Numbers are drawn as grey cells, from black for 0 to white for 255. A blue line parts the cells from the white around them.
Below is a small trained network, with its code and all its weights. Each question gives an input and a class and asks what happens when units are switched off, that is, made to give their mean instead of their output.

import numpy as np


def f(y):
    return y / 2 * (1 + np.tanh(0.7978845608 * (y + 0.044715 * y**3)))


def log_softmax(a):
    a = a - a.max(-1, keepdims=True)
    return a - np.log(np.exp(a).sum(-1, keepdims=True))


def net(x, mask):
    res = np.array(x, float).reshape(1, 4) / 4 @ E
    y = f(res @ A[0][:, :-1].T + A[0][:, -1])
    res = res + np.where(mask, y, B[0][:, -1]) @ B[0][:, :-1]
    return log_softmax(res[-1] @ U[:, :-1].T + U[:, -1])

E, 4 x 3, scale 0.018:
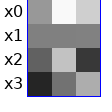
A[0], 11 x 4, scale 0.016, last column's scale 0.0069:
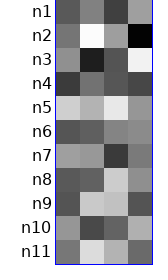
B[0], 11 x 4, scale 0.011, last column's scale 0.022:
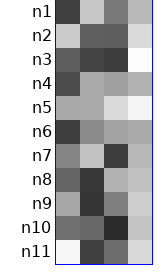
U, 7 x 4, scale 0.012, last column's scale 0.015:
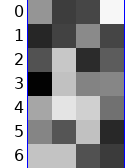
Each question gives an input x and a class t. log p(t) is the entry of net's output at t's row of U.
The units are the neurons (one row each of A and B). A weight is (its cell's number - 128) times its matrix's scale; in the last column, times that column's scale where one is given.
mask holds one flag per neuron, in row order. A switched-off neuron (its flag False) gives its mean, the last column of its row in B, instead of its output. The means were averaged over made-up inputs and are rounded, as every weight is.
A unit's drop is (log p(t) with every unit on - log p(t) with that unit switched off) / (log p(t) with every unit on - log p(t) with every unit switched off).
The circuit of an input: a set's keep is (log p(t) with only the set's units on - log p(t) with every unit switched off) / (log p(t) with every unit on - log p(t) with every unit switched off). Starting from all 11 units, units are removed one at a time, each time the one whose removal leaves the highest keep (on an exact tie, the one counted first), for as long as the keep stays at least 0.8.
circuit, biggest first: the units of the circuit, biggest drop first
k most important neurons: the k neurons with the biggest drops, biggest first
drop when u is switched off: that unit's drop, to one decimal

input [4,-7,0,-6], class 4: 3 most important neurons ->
(n5; n3; n10)
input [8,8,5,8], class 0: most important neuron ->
(n2)
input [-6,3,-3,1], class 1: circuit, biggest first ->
(n11; n2)
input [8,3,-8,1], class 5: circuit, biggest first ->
(n9; n8; n11; n5)
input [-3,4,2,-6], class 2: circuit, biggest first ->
(n11; n7; n9)
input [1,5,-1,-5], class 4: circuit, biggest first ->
(n3; n11)
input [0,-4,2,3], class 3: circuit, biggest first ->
(n11; n2)
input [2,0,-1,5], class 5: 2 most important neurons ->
(n3; n10)
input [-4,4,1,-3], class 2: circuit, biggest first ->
(n11; n9; n2)
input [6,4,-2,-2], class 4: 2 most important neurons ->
(n5; n3)
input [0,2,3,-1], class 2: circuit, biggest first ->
(n11; n9)
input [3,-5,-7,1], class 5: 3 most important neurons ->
(n8; n7; n1)
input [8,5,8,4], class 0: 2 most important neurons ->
(n9; n11)
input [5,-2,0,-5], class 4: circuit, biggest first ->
(n5)
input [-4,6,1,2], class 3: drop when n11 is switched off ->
0.2
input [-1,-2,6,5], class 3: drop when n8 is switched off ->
0.0
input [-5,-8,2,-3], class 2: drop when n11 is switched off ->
0.1
